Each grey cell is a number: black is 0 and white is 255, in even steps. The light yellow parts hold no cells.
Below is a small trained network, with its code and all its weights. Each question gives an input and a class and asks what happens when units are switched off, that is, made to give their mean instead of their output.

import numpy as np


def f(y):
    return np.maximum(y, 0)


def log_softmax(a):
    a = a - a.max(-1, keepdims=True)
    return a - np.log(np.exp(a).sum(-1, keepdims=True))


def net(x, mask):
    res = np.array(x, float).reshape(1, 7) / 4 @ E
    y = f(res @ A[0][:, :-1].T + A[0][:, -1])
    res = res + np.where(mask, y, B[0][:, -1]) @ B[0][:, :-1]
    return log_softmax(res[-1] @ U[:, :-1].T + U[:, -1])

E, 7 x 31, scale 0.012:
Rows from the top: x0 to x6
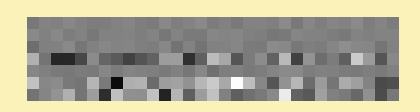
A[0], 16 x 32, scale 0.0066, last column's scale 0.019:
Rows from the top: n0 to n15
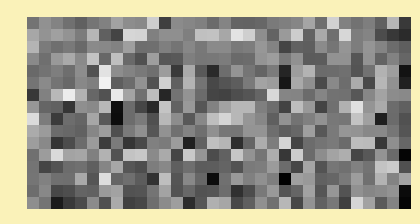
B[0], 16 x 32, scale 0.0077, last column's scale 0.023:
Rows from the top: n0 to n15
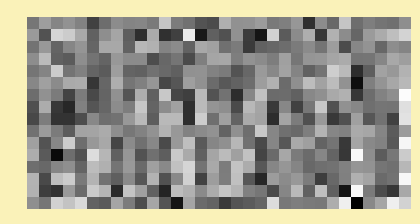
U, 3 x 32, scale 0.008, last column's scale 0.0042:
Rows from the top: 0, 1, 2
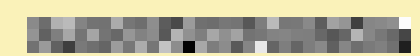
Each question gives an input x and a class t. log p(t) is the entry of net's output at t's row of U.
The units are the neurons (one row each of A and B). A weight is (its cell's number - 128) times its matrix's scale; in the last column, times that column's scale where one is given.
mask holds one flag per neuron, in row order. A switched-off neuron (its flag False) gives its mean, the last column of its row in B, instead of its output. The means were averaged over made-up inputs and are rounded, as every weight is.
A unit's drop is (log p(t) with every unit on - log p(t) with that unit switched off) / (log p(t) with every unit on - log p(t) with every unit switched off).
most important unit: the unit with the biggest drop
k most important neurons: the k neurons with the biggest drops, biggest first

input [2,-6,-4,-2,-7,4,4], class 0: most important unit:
n1
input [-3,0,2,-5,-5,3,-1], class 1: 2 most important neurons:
n11; n15
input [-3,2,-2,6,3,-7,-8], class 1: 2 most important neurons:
n14; n12
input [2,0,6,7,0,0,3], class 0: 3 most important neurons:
n15; n11; n14
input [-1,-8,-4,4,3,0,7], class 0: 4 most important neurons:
n15; n11; n14; n7
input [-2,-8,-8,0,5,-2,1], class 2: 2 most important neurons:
n1; n13
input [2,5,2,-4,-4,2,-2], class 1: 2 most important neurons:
n15; n11
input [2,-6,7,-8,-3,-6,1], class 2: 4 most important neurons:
n6; n1; n15; n10
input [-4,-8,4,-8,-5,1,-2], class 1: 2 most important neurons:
n11; n15
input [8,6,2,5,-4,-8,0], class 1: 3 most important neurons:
n14; n12; n1
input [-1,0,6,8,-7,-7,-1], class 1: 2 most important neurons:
n14; n10
